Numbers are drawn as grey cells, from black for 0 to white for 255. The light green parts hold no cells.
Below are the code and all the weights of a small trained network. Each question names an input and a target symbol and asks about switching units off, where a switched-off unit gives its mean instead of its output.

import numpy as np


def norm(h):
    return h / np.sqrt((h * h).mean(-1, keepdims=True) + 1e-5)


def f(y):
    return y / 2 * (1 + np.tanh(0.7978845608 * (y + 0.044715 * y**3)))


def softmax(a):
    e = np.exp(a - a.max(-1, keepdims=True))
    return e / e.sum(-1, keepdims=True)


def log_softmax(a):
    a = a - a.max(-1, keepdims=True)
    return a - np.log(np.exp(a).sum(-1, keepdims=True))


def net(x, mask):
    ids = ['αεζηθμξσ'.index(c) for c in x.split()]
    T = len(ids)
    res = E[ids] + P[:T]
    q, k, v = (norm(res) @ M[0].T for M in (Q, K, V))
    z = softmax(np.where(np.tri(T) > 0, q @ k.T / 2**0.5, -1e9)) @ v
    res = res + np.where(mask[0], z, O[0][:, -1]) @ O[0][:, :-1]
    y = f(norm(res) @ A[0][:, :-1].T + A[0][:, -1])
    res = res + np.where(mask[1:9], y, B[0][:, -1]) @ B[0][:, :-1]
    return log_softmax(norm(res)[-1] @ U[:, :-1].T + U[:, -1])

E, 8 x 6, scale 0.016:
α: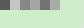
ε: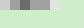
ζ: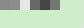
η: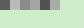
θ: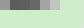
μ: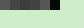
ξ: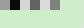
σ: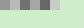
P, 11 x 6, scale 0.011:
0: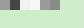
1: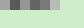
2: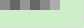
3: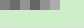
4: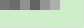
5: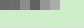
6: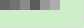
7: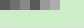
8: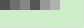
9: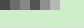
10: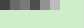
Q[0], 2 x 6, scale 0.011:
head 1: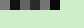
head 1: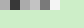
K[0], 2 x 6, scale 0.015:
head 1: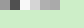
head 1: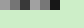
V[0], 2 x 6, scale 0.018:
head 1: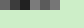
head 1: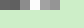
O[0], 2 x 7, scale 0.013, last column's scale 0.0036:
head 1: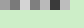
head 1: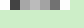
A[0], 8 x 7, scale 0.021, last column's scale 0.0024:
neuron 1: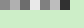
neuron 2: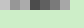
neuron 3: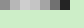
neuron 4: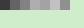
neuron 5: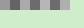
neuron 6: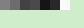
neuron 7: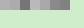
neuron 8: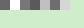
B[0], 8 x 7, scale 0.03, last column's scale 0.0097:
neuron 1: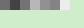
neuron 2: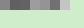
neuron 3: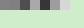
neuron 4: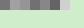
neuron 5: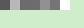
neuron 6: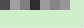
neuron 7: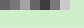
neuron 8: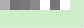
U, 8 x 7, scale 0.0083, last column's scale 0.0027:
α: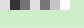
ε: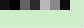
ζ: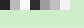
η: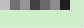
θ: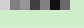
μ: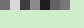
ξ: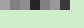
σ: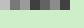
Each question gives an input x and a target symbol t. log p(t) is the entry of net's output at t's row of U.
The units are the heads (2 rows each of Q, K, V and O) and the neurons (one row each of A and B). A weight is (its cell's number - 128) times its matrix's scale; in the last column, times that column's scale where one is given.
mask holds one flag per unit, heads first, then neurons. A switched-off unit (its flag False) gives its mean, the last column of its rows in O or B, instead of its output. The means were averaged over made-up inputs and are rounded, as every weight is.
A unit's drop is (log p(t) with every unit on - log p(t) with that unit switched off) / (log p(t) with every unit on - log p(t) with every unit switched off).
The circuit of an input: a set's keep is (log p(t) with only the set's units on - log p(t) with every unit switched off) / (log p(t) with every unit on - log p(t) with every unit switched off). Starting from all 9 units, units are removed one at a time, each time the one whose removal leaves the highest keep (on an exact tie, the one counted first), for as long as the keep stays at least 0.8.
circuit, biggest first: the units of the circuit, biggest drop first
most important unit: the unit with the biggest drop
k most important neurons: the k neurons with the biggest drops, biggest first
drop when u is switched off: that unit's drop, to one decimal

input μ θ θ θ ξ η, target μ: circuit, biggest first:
head 1; neuron 3; neuron 5
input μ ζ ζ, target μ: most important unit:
neuron 5
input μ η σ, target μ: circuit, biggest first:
head 1; neuron 5; neuron 3
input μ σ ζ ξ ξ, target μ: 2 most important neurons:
neuron 5; neuron 3
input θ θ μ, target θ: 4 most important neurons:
neuron 1; neuron 3; neuron 8; neuron 5
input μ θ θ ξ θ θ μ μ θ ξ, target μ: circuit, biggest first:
neuron 5; head 1; neuron 3; neuron 8
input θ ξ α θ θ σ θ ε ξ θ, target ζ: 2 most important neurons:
neuron 8; neuron 3
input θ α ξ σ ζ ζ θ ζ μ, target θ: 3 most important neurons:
neuron 1; neuron 3; neuron 8
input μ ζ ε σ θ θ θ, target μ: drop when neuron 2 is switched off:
0.0
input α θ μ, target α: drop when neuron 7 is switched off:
-0.1
